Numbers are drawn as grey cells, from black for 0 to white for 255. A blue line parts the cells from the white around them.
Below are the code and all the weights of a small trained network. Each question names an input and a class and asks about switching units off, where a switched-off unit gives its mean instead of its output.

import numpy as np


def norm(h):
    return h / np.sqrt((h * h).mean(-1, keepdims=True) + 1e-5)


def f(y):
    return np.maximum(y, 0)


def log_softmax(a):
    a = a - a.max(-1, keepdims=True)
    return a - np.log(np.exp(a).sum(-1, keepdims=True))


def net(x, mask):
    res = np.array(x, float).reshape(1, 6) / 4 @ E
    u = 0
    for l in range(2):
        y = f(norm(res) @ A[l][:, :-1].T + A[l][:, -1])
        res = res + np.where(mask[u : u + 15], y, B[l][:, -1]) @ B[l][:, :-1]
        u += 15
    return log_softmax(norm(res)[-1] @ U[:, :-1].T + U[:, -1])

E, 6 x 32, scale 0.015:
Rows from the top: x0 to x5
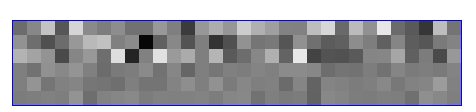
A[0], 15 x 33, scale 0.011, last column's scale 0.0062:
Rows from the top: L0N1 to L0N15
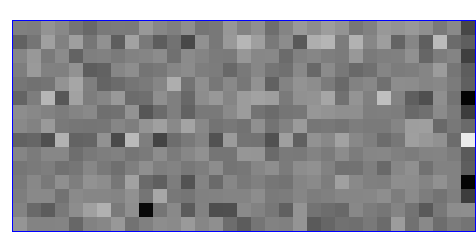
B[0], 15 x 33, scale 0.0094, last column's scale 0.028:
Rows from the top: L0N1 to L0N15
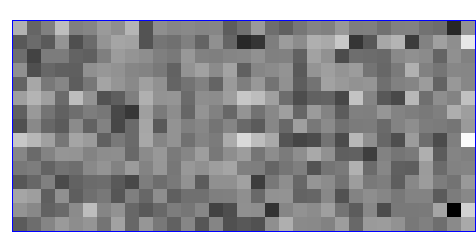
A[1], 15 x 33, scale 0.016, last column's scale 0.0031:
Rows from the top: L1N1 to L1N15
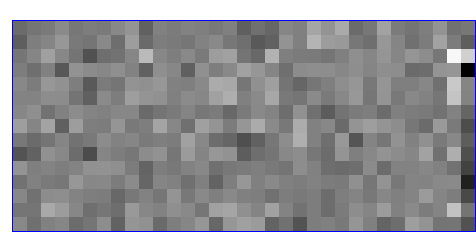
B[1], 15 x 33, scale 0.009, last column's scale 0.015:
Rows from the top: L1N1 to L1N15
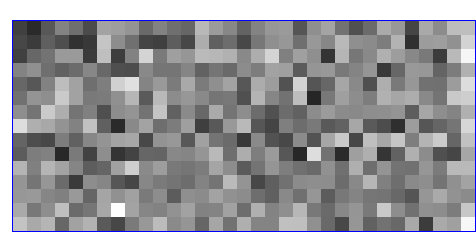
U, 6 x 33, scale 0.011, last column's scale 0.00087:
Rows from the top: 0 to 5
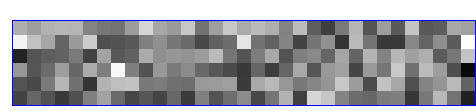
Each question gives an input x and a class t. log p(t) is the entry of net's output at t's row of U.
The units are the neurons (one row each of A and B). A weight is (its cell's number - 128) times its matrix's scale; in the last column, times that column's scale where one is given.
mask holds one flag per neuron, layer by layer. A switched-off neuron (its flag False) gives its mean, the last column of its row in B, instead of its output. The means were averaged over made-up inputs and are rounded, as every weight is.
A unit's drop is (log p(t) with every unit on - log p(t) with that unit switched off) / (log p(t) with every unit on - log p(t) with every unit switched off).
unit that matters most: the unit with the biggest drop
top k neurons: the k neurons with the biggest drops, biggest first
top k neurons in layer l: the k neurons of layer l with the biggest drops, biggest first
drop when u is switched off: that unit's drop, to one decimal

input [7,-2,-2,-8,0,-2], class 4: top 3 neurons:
L0N2, L0N14, L0N6
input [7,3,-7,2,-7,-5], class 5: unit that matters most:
L0N2
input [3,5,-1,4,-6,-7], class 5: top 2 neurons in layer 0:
L0N9, L0N2
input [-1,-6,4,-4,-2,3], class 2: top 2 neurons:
L0N9, L0N14
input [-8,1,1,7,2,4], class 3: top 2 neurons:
L0N6, L0N15
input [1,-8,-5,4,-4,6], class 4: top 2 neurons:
L0N2, L0N6
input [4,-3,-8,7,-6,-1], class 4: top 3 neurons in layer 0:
L0N2, L0N14, L0N9
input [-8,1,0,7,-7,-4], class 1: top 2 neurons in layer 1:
L1N3, L1N5
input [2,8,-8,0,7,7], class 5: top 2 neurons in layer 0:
L0N2, L0N6
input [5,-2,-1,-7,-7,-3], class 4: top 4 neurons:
L0N2, L0N14, L0N9, L0N6
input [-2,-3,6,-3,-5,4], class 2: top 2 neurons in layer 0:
L0N14, L0N9
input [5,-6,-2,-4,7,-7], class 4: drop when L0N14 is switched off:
0.2
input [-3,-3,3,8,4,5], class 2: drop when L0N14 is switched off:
0.4
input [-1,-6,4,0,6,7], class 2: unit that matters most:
L0N9
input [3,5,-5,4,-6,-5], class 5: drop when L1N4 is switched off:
0.0
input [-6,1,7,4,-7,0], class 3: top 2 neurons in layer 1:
L1N9, L1N3
